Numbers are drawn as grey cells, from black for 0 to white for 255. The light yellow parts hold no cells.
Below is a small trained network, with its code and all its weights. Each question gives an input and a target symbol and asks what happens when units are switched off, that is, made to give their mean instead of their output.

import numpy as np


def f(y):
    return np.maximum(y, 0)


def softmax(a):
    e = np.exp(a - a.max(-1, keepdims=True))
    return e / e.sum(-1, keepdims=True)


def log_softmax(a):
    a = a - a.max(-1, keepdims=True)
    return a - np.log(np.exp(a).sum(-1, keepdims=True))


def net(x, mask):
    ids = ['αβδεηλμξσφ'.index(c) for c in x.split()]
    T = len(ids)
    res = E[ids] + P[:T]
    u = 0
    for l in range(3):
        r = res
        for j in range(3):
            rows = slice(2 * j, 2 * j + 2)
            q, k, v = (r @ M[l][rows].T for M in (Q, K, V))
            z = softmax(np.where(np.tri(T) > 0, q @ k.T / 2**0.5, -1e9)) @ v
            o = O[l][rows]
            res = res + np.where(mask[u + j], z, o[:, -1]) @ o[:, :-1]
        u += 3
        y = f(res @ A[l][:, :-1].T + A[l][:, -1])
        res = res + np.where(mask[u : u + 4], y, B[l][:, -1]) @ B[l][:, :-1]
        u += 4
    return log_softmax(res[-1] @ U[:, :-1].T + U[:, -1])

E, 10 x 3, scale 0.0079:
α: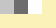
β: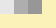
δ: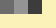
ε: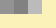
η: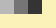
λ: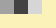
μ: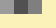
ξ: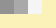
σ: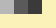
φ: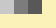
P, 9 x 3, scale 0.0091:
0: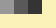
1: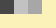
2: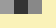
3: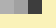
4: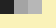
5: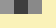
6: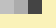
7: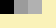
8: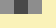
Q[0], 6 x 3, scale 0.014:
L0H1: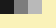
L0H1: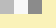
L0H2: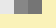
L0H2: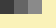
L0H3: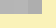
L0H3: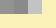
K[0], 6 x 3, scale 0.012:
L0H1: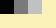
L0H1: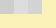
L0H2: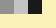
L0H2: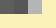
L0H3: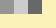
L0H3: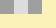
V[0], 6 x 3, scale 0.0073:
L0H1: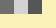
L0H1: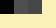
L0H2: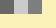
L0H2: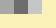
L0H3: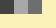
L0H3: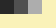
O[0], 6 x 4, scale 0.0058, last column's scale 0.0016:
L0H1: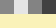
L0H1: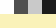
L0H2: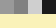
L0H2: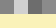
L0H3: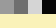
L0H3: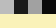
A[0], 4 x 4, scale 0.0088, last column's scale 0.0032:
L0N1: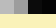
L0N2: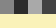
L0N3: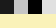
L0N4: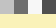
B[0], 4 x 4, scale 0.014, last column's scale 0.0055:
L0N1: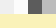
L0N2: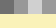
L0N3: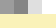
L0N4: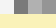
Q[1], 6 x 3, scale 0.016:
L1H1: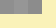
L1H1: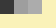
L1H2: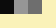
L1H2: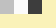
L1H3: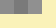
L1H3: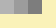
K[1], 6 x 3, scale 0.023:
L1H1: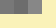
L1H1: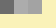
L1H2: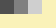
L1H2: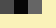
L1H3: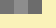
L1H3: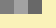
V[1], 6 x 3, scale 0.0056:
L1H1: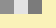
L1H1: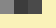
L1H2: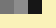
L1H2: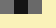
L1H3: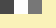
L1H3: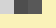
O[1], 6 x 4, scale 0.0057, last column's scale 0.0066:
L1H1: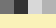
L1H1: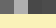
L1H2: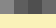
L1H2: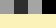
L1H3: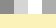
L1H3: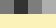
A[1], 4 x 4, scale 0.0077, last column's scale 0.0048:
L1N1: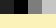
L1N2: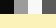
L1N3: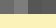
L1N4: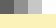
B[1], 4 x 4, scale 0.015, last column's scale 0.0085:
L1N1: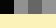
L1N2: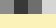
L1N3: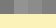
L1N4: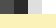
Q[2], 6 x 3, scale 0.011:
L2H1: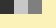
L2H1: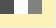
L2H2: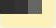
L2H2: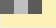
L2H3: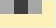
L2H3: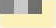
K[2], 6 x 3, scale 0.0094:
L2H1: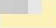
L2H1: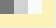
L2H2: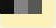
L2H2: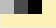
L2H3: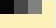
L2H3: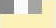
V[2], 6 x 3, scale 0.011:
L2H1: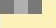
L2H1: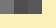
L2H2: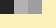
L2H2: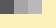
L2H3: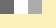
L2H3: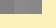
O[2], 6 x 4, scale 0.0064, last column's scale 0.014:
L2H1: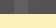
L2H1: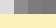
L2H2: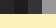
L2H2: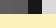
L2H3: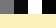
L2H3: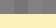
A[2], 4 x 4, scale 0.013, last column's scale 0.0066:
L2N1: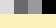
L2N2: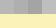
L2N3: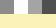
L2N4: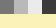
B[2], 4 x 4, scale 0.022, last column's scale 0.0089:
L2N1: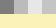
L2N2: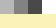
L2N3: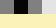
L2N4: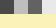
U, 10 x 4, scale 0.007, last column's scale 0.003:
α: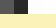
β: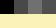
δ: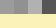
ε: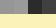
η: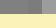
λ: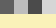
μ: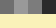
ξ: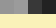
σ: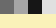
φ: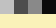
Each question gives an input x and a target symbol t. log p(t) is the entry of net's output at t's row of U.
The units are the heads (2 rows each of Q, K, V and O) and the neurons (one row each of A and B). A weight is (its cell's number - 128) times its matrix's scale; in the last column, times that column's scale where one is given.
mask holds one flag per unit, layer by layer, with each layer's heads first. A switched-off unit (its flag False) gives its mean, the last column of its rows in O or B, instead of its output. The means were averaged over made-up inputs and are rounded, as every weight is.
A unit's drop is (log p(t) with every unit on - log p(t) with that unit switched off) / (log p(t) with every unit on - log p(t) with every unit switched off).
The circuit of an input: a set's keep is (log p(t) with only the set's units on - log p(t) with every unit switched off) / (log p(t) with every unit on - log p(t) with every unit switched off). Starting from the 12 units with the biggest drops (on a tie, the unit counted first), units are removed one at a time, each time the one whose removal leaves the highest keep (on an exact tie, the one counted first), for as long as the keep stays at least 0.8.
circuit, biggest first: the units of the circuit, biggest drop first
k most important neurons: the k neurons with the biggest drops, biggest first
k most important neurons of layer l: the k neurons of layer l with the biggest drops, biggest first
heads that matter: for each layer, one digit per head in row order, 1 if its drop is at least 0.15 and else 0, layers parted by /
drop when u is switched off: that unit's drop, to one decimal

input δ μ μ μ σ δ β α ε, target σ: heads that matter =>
101 / 101 / 011
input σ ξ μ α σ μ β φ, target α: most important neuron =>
[L2N4]
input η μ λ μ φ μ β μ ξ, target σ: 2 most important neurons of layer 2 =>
[L2N1, L2N3]
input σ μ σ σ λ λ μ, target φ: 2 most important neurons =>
[L2N3, L2N2]
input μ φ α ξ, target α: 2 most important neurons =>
[L1N4, L2N2]
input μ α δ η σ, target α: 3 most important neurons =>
[L0N3, L2N4, L2N2]
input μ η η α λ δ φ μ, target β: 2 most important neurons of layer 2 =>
[L2N2, L2N1]
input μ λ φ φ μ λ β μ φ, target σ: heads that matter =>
101 / 101 / 011
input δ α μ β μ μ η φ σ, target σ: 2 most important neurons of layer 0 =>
[L0N3, L0N1]
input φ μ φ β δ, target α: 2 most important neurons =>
[L2N4, L2N2]
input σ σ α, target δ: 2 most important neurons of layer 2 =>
[L2N1, L2N2]
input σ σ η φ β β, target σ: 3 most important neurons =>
[L1N2, L1N4, L0N3]
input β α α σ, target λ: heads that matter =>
101 / 101 / 101
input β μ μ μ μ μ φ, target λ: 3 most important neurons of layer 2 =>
[L2N4, L2N2, L2N1]
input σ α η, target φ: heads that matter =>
101 / 000 / 010
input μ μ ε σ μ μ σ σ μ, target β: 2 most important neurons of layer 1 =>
[L1N1, L1N2]
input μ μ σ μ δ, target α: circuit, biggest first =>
[L0N3]
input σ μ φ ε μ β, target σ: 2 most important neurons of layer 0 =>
[L0N1, L0N3]
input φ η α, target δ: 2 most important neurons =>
[L1N2, L0N4]
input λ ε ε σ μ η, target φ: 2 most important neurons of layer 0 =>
[L0N1, L0N3]
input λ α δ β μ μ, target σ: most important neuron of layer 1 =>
[L1N2]
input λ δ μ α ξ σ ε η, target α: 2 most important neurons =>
[L0N3, L2N2]
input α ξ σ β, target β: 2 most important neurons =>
[L0N1, L2N3]
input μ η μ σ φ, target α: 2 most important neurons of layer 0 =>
[L0N3, L0N2]
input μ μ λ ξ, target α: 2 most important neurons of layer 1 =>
[L1N4, L1N2]
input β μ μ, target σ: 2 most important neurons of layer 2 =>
[L2N3, L2N1]
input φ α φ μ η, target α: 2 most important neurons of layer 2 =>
[L2N4, L2N2]
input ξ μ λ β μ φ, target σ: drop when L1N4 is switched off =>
0.4
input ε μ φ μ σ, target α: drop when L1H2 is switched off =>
0.1
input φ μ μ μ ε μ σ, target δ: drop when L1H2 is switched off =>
0.3
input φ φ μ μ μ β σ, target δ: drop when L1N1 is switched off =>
0.2
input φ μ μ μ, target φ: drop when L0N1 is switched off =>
0.7
